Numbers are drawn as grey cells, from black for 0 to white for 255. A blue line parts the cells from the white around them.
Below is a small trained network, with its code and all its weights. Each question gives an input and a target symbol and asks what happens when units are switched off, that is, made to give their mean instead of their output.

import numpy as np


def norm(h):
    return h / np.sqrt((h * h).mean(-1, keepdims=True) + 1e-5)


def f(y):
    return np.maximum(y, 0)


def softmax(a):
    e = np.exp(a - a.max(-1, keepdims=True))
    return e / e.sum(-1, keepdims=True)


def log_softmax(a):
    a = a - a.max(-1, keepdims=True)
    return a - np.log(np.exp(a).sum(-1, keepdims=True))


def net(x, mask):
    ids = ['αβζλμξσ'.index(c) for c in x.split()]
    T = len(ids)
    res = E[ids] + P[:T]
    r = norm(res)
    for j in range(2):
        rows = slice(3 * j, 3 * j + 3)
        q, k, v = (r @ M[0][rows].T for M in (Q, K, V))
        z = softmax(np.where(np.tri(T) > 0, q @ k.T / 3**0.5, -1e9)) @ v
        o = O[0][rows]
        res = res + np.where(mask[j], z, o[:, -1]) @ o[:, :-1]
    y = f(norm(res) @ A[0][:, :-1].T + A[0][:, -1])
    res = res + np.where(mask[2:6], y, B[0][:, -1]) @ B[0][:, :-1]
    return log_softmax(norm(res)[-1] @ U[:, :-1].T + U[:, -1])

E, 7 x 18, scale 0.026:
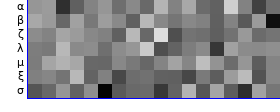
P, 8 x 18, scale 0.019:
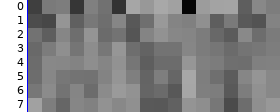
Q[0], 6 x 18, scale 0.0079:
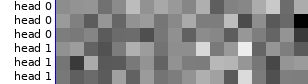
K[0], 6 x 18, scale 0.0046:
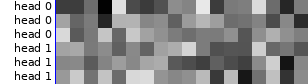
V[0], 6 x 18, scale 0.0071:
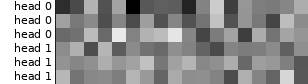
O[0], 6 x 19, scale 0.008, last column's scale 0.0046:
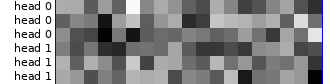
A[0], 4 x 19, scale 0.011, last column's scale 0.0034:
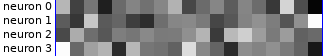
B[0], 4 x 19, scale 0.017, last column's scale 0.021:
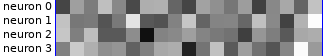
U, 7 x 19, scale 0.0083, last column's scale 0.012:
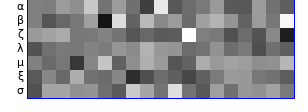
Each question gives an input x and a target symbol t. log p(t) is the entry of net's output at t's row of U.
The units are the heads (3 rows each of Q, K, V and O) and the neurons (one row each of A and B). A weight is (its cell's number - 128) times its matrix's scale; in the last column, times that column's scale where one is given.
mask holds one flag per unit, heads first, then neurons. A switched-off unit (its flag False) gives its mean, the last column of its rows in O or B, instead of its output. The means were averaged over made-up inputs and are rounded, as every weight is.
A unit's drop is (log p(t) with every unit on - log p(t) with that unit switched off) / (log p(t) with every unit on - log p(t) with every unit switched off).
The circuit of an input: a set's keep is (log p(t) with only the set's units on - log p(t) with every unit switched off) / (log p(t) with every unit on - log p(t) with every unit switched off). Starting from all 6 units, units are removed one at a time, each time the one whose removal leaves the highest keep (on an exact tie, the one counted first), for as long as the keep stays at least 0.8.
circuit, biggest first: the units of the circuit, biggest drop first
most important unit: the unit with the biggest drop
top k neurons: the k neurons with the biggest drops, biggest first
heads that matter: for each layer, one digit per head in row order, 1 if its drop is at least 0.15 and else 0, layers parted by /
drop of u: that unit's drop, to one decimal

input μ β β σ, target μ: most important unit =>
head 0
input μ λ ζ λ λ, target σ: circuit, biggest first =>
neuron 0; head 0
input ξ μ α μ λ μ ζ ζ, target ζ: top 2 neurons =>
neuron 3; neuron 0
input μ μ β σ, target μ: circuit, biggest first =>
neuron 1; head 0
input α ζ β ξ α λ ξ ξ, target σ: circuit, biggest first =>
neuron 3; head 0
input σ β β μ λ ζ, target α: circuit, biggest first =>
head 1; neuron 1; neuron 3
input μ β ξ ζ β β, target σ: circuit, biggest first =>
neuron 0; head 1
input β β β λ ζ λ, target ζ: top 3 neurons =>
neuron 0; neuron 1; neuron 2
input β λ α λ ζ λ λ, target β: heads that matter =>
10
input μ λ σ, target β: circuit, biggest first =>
head 0; neuron 0
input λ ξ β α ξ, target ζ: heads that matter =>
11
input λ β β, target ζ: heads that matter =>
11
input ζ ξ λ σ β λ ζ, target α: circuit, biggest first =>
head 1; neuron 1; neuron 0
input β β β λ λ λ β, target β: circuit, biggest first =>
neuron 1
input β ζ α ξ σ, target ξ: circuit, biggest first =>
head 1; head 0; neuron 3
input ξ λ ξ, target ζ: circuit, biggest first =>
head 0; neuron 3
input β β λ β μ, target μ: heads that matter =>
10
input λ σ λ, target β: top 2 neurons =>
neuron 1; neuron 2
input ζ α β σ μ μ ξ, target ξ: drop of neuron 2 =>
0.1
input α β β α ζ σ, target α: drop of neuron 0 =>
0.2
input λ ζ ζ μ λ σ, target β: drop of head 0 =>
1.0
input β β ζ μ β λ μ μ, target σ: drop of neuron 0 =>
-0.2
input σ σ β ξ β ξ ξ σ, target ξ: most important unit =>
head 1
